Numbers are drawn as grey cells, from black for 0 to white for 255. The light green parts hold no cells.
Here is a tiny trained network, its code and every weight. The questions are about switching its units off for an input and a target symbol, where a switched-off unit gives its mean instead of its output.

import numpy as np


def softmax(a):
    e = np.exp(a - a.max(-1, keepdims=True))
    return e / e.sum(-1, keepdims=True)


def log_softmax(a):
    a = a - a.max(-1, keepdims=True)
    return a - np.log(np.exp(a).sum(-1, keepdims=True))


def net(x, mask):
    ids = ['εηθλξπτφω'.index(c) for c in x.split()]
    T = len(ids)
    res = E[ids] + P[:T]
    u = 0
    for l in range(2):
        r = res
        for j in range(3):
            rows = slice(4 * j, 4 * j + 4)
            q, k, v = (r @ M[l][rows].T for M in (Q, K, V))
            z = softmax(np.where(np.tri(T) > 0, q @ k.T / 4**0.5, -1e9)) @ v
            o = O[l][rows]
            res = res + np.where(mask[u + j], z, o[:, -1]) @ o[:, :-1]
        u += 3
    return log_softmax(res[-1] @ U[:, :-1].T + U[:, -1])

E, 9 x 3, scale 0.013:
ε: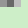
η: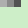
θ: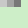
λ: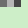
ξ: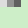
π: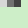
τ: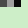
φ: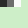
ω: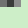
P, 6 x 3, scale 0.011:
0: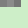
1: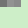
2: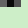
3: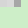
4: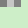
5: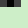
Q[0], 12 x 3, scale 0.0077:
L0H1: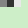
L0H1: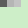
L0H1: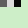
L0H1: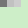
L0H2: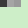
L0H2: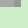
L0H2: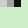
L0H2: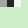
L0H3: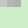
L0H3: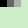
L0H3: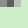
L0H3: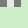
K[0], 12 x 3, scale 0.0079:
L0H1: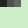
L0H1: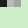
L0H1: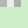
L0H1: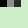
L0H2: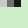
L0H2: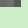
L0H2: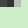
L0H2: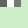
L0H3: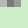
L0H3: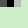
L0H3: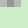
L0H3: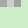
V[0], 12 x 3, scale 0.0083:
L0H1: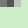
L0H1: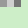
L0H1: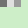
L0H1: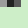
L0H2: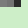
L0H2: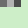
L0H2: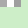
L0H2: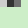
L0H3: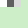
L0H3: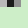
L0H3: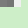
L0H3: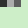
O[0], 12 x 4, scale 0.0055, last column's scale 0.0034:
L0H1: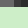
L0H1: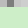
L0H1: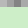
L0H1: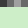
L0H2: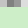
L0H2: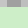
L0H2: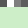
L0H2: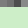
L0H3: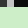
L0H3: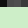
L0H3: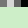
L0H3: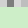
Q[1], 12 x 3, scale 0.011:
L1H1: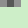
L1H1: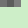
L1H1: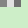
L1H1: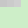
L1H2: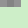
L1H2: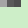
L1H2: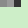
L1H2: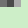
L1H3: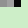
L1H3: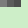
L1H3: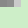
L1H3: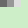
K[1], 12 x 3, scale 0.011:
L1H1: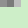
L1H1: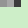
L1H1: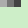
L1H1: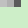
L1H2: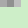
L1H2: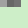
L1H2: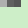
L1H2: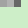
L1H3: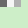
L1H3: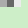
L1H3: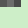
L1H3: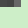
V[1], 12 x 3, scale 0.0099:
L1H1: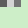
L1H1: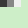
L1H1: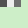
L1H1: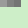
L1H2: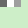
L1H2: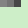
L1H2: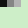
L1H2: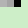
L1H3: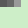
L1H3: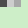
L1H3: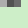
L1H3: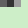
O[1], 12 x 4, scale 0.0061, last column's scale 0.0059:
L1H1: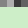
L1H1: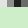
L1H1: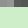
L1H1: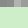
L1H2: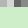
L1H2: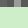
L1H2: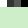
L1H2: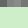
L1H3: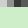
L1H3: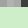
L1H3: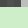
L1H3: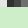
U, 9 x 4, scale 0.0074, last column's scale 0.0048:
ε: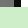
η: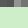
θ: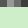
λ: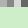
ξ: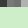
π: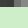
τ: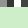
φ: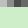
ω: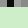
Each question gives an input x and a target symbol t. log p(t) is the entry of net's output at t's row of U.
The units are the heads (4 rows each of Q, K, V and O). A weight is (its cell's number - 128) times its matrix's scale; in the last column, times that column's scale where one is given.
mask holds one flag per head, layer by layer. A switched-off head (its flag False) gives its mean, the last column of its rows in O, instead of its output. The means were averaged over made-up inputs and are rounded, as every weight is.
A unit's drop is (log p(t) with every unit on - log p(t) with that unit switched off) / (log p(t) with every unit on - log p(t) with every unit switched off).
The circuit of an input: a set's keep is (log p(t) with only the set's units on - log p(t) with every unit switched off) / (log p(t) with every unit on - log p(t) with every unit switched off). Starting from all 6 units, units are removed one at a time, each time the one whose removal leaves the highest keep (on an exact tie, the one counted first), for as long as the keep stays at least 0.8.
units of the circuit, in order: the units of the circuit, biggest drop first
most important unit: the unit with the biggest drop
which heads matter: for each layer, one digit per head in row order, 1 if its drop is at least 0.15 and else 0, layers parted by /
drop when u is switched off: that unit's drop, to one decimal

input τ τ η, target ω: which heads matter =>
001 / 001
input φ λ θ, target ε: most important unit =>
L1H1
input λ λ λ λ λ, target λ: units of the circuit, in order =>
L0H1; L0H3
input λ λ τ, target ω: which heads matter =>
001 / 001
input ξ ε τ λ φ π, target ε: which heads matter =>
110 / 100
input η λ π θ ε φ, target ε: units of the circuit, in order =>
L1H1; L0H1; L0H2; L1H3
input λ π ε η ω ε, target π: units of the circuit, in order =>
L0H3; L0H1
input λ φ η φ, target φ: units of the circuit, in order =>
L1H2; L1H3; L0H3
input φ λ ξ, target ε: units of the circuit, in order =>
L1H1; L0H2
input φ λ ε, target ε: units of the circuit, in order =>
L1H1; L0H3
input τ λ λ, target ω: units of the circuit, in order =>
L0H3; L1H3
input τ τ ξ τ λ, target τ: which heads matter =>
011 / 100
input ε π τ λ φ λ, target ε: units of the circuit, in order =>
L1H1; L0H3; L0H2; L1H3
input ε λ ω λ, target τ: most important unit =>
L0H2
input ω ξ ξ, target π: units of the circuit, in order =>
L0H3; L1H2; L0H2
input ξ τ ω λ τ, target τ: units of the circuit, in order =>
L0H2; L0H3; L1H1
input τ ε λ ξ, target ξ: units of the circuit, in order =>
L0H3; L1H3
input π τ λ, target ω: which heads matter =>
101 / 001
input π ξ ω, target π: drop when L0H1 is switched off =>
0.2
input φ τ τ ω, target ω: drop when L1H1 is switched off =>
0.0
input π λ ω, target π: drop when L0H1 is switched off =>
0.4
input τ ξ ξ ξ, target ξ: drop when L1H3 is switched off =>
0.1
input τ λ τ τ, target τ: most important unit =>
L1H1
